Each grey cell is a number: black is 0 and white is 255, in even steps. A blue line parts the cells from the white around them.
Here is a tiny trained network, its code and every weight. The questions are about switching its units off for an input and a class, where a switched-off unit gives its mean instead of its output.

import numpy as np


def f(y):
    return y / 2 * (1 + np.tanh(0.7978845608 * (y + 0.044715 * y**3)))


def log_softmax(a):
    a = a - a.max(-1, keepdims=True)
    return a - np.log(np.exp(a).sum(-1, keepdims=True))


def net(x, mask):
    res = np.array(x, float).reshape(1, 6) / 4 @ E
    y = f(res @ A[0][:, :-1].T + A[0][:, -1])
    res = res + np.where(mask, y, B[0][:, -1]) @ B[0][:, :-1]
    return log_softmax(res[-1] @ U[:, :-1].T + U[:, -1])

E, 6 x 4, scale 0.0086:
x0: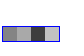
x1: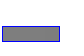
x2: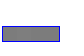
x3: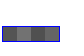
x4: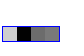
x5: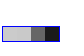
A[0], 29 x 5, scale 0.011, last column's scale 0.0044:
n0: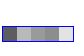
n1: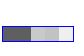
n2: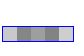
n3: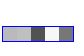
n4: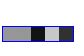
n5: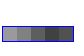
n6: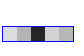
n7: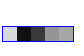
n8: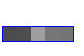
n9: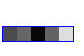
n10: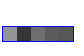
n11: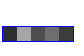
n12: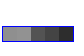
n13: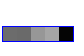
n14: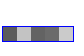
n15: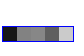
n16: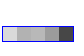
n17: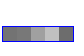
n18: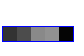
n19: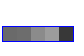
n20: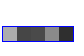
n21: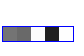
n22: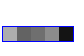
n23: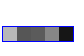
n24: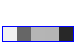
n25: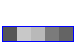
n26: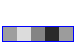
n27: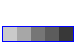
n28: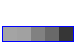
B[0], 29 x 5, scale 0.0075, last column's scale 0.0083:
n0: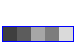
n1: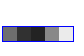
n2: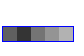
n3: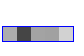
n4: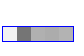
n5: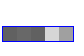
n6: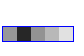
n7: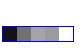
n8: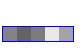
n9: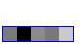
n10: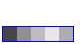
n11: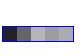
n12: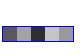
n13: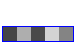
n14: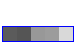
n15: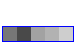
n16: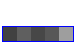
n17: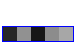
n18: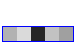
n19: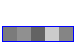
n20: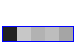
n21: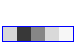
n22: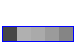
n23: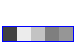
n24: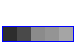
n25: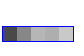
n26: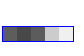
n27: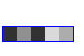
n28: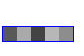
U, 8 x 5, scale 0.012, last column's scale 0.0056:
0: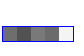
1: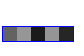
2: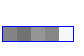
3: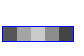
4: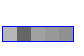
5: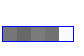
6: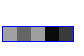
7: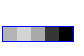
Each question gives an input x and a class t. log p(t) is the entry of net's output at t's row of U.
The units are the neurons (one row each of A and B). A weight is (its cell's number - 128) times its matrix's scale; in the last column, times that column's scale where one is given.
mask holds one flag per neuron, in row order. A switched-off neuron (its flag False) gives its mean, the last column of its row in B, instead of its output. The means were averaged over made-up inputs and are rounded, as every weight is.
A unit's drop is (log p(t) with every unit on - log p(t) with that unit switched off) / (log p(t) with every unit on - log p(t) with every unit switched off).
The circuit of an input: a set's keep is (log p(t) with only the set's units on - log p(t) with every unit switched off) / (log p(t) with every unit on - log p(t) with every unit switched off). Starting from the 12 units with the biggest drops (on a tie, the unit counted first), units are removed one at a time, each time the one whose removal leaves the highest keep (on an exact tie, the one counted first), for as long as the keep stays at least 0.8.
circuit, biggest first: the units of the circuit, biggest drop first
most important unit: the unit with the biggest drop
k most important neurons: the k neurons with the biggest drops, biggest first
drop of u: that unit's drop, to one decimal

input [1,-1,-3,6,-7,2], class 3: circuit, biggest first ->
[n1, n11]
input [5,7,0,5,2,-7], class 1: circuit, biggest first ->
[n18]
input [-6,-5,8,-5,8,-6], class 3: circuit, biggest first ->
[n7, n10]
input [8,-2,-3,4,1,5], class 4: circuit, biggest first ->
[n4, n6]
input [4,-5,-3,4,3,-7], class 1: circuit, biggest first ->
[n18, n17]
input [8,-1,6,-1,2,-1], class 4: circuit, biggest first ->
[n4, n3]
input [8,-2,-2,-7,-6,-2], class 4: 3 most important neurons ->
[n3, n4, n6]
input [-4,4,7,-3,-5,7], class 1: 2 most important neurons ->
[n27, n26]
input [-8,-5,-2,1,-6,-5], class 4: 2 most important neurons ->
[n21, n7]
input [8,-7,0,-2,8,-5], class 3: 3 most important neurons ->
[n7, n20, n23]
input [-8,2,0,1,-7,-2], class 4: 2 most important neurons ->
[n21, n7]
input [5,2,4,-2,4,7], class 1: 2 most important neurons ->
[n27, n12]
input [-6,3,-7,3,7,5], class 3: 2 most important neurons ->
[n10, n7]
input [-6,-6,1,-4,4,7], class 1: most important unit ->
n27
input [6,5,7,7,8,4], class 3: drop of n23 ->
0.2
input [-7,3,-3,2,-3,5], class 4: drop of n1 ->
0.2
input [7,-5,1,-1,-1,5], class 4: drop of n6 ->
0.3
